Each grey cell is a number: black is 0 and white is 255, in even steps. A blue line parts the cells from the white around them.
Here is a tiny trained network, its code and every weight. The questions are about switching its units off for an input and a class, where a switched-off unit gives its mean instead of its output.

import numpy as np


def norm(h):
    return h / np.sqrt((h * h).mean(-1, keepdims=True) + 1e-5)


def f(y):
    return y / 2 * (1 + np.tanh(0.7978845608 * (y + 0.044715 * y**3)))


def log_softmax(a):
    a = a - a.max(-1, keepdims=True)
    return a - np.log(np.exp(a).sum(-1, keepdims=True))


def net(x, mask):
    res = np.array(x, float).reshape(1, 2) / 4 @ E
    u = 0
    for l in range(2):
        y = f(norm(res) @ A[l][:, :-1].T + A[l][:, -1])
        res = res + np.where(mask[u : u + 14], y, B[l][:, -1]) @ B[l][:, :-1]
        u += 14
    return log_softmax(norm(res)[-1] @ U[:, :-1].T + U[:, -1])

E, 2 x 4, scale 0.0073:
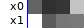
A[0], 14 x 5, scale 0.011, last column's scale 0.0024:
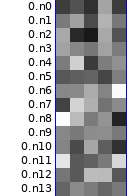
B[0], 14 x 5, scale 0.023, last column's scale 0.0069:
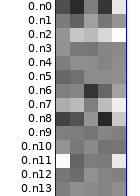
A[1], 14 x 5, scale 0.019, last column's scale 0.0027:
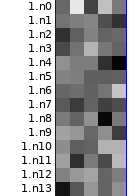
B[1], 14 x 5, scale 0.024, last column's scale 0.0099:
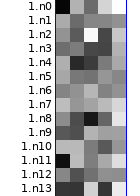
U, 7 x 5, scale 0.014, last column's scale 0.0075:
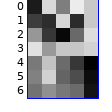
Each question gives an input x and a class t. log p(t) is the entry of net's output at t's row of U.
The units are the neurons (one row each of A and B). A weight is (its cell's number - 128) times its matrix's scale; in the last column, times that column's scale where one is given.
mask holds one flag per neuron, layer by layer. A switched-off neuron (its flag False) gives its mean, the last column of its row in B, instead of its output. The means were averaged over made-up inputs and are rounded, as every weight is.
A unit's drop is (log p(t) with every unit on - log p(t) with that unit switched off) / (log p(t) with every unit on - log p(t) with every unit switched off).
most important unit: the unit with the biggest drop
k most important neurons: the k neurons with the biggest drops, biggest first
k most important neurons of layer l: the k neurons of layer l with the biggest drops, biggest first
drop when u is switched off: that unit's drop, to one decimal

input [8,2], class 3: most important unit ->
0.n2
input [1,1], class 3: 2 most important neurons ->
(0.n2; 0.n11)
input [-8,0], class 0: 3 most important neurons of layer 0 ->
(0.n0; 0.n7; 0.n11)
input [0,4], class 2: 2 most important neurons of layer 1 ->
(1.n0; 1.n13)
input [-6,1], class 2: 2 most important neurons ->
(0.n2; 0.n8)
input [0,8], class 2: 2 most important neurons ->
(0.n8; 0.n7)
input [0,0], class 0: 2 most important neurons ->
(0.n8; 0.n0)
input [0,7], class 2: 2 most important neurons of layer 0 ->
(0.n8; 0.n7)
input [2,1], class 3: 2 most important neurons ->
(0.n2; 1.n0)
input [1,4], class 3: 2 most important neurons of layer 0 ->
(0.n2; 0.n0)
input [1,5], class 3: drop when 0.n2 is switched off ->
1.2
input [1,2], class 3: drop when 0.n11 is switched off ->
0.1
